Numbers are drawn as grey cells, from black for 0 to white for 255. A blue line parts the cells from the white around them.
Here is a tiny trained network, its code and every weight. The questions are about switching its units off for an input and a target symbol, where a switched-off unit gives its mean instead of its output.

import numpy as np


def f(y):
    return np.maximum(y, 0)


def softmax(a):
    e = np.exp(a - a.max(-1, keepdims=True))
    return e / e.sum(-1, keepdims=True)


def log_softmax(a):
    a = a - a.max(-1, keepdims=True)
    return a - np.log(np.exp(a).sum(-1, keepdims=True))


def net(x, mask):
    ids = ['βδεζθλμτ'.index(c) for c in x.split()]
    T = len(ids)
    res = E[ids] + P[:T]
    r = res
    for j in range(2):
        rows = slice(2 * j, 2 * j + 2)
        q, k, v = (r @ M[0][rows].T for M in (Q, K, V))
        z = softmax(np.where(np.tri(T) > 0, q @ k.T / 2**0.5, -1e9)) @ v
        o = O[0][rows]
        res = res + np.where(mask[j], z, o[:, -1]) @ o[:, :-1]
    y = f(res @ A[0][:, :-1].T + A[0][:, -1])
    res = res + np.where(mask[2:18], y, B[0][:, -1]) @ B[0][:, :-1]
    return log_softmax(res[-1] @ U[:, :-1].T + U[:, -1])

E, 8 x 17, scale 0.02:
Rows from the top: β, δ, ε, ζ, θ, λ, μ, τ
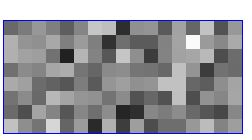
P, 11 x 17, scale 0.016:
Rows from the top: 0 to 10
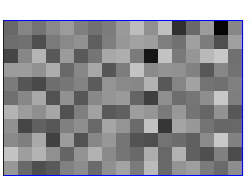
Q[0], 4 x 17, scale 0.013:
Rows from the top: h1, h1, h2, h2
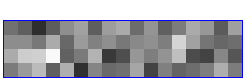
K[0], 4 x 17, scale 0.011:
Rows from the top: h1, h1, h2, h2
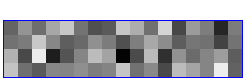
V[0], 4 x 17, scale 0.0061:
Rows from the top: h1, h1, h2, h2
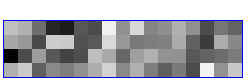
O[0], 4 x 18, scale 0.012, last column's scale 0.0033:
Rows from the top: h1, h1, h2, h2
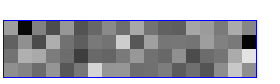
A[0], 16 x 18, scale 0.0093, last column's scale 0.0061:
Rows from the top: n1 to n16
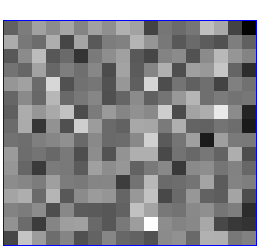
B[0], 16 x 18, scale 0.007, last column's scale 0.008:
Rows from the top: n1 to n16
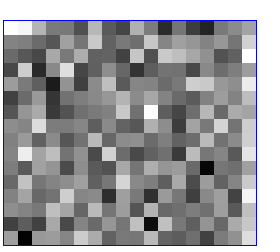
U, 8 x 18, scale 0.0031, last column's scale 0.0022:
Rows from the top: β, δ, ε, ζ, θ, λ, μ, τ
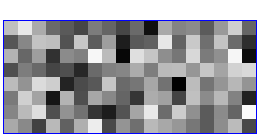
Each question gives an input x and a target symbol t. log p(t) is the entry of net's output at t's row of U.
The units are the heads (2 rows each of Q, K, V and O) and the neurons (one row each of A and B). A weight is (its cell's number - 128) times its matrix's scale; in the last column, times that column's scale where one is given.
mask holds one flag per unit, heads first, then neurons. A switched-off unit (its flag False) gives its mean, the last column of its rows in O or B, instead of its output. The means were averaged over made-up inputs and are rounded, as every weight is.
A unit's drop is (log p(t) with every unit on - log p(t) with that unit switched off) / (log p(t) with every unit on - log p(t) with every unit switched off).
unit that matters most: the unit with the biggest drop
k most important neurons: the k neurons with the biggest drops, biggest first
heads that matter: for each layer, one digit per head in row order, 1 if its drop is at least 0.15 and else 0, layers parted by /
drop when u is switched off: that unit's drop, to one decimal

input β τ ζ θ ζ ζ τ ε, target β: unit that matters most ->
h2
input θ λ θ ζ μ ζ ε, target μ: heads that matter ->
01
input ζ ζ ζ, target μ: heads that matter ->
01
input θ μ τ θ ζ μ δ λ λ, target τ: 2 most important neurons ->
(n16; n10)
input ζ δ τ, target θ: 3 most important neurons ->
(n7; n1; n13)
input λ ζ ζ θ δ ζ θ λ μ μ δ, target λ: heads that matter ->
10
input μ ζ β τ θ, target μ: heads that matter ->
11
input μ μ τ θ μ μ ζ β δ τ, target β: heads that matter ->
01
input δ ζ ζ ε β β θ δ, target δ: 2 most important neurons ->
(n15; n8)
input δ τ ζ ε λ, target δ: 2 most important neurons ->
(n8; n15)
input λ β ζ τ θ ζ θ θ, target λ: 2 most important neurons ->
(n5; n8)
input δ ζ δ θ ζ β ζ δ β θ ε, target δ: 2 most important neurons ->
(n8; n15)
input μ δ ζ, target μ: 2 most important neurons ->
(n1; n7)
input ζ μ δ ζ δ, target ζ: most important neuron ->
(n15)
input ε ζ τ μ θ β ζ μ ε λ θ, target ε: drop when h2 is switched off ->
0.2
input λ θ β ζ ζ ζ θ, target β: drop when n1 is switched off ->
0.0
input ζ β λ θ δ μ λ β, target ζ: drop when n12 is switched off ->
0.1
